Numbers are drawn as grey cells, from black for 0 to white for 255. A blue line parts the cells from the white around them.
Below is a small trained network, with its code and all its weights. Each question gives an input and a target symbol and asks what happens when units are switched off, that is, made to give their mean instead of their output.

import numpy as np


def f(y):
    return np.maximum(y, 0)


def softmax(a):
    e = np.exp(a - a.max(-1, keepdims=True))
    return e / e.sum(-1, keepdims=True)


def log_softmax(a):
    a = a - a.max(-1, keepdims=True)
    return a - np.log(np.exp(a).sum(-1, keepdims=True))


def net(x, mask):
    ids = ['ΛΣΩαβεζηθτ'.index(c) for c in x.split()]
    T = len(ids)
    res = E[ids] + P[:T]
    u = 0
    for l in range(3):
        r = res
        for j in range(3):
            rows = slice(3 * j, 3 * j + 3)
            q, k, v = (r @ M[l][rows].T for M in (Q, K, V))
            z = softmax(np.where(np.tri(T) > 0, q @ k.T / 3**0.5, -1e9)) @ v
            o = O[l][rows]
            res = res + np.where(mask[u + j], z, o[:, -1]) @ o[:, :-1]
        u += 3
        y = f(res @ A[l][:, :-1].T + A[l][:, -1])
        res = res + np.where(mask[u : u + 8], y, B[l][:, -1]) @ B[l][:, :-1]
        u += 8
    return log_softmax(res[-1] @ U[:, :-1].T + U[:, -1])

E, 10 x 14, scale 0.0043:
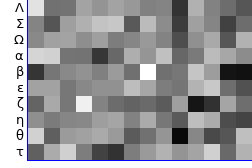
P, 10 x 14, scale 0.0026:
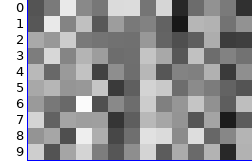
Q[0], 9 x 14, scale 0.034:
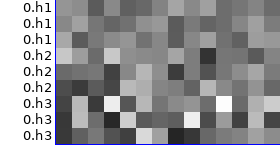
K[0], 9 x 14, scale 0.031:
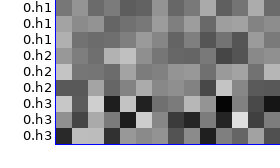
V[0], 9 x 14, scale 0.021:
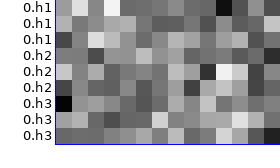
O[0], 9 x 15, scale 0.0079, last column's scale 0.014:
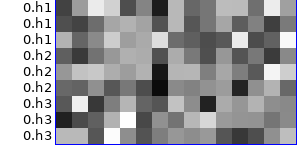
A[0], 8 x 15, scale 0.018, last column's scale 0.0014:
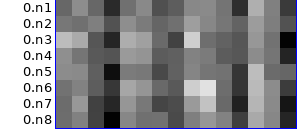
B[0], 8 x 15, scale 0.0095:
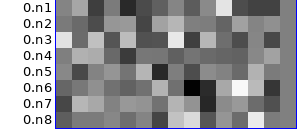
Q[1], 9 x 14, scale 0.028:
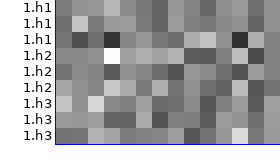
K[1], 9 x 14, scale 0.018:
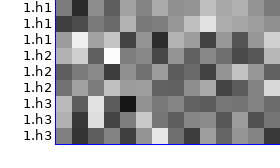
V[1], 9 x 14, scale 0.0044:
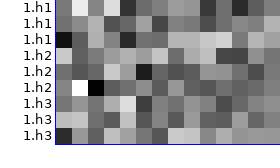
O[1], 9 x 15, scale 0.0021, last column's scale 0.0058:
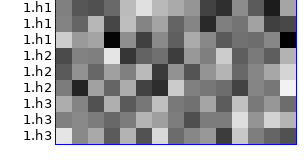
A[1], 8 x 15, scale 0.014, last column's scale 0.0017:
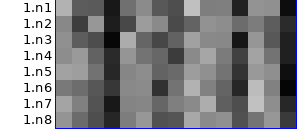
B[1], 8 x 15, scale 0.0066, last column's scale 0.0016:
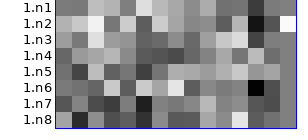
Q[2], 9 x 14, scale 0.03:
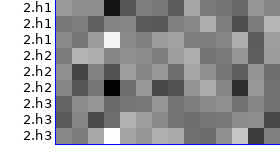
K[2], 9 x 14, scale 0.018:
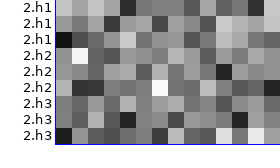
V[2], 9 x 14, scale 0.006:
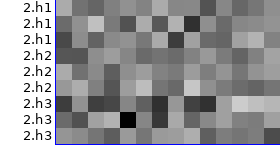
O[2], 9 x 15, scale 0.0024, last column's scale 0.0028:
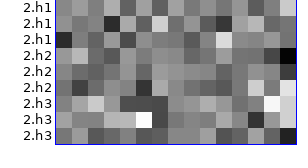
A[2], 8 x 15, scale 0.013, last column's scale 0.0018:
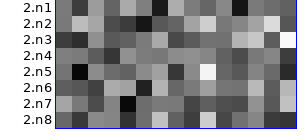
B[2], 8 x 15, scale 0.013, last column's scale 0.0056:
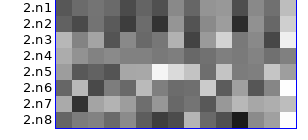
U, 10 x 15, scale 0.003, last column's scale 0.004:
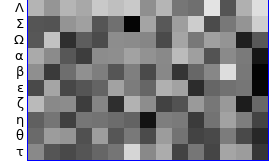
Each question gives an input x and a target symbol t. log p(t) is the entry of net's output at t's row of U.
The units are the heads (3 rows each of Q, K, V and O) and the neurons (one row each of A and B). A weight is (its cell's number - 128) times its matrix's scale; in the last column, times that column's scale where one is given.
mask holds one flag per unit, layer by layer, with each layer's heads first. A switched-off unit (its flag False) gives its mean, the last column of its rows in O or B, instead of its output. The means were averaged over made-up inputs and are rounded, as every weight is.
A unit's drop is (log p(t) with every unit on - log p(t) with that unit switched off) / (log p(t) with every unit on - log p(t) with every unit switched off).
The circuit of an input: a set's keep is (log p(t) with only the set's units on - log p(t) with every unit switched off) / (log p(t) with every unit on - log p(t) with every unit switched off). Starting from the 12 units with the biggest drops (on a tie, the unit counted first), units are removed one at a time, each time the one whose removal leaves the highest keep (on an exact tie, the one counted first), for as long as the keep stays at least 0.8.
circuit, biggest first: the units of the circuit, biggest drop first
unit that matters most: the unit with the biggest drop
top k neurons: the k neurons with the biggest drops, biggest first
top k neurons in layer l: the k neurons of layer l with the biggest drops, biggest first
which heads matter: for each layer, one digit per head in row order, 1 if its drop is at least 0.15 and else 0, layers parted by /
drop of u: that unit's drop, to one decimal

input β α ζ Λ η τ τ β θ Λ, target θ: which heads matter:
011 / 000 / 000
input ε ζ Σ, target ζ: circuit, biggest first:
0.h2; 2.n3
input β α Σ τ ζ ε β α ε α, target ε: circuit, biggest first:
0.h2; 2.n6; 2.n8
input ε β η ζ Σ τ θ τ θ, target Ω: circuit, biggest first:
0.h2; 2.n6
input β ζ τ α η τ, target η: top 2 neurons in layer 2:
2.n8; 2.n6
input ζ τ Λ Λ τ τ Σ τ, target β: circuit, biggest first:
0.h2; 0.h3; 2.n7; 2.n8
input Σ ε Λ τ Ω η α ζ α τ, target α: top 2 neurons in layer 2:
2.n5; 2.n3
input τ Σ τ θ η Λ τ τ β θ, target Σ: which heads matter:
101 / 011 / 000
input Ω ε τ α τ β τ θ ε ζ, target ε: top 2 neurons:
2.n6; 2.n8
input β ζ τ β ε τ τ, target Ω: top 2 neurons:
2.n6; 2.n3
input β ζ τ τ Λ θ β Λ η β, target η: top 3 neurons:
2.n8; 2.n6; 2.n7
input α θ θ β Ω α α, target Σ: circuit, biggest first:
0.h3; 0.h1; 1.h1; 2.n2
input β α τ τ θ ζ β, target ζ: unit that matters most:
0.h2
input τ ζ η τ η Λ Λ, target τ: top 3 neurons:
2.n5; 2.n8; 2.n7
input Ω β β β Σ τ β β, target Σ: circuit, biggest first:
0.h2
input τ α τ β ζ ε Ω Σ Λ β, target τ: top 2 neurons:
2.n5; 2.n8
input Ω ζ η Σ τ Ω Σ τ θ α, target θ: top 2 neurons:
1.n2; 2.n8
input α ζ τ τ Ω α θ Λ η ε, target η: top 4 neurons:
2.n8; 2.n6; 2.n7; 1.n2
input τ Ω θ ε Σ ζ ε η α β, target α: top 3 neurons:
2.n5; 2.n3; 2.n6
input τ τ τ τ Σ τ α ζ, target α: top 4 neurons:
2.n5; 2.n3; 2.n6; 2.n8
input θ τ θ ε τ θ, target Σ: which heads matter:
101 / 001 / 000
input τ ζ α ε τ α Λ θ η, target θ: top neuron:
1.n2
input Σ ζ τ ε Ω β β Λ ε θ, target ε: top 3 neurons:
2.n6; 2.n8; 2.n5
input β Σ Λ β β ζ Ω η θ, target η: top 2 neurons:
2.n8; 2.n6
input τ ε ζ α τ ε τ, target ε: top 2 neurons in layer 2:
2.n6; 2.n8
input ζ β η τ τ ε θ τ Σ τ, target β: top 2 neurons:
2.n7; 2.n8
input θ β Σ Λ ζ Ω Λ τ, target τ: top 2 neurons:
2.n5; 2.n8
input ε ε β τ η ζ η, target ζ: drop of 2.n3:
0.3
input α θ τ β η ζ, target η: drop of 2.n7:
0.1
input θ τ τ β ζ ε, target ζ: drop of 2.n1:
0.0
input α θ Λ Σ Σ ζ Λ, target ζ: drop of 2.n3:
0.3
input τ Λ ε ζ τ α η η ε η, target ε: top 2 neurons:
2.n6; 2.n8
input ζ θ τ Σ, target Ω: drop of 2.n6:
0.4
